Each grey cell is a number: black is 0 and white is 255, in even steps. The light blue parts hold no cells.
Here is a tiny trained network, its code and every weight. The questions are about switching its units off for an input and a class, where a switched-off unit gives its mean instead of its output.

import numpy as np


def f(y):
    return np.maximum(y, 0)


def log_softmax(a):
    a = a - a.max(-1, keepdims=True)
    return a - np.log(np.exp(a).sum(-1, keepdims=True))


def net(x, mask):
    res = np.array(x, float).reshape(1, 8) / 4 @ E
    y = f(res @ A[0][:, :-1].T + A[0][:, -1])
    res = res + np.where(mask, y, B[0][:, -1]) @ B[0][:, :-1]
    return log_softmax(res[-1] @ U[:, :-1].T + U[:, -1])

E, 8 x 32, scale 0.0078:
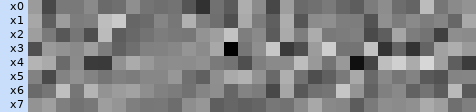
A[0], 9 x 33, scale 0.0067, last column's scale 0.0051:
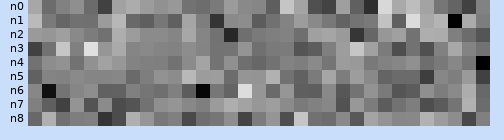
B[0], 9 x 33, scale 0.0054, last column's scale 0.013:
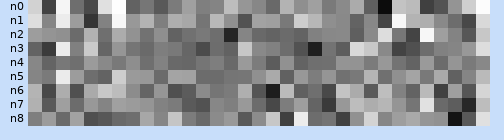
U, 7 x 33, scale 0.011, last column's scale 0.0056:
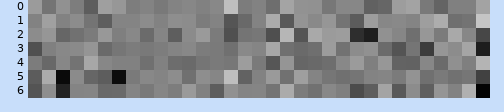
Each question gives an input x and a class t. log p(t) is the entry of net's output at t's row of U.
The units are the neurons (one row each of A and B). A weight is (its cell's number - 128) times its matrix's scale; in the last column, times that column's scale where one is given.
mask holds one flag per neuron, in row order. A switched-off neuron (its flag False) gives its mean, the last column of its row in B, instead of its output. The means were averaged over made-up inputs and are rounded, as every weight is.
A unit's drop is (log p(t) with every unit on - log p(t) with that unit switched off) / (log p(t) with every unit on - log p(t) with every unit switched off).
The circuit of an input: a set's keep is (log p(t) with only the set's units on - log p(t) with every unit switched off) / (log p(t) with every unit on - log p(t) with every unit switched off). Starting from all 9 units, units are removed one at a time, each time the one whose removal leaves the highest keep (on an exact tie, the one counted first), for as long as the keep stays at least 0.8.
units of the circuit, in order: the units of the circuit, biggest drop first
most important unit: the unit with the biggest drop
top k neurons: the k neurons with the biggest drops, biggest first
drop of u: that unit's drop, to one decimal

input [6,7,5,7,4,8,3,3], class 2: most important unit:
n3
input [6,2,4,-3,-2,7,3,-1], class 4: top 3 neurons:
(n6 n1 n8)
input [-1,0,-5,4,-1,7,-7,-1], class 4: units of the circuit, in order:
(n6 n1)
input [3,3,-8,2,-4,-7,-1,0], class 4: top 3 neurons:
(n8 n3 n6)
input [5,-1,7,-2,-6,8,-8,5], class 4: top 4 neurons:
(n0 n6 n7 n8)
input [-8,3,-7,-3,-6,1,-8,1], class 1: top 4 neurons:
(n0 n1 n6 n5)
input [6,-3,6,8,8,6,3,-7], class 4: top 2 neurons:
(n1 n6)
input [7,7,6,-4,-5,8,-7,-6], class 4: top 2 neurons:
(n6 n7)
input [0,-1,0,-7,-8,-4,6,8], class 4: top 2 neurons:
(n0 n3)
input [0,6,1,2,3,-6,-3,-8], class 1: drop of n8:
-0.1
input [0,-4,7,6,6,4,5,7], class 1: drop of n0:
0.2
